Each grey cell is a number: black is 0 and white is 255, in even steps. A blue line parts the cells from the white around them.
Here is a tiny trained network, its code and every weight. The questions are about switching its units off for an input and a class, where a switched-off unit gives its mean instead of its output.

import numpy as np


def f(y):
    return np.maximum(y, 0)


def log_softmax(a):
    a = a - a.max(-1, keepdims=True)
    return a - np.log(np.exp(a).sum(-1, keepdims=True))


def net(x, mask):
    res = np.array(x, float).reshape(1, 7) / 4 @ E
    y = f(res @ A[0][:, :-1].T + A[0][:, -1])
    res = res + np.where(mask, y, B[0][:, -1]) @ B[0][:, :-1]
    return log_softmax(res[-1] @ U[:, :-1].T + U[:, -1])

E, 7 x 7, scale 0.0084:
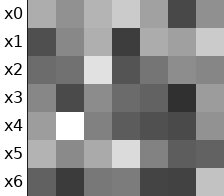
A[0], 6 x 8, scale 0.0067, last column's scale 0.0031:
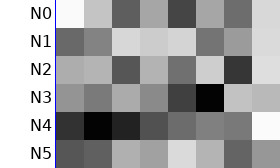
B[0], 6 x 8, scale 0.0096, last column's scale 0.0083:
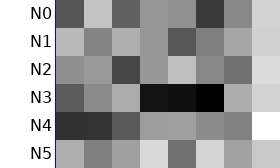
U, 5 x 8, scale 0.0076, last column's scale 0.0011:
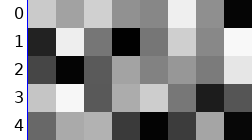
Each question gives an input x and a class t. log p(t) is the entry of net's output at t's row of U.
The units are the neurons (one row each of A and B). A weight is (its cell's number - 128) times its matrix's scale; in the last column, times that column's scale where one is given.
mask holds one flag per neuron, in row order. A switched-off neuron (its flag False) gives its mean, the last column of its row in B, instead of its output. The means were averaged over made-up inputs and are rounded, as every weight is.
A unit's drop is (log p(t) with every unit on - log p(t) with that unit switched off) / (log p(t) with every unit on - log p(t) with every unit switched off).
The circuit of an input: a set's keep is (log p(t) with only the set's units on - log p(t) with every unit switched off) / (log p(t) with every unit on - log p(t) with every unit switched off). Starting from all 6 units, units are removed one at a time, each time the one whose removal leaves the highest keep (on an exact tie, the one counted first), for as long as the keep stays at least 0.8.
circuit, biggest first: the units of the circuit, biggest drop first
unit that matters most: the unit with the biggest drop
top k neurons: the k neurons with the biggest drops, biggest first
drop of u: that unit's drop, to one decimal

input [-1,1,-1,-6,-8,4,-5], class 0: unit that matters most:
N5
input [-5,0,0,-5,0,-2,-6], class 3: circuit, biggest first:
N2, N3
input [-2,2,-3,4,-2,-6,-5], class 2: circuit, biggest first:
N4, N3
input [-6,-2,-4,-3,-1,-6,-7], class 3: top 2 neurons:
N2, N3
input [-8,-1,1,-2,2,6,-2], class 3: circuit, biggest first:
N3, N2
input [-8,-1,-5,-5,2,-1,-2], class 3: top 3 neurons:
N2, N3, N0
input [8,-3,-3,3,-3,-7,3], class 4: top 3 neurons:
N3, N2, N5
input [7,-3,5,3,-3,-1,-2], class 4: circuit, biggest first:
N3, N4
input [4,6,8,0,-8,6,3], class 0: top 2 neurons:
N5, N1
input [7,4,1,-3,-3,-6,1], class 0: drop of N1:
0.1
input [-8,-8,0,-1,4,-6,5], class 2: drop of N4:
0.7
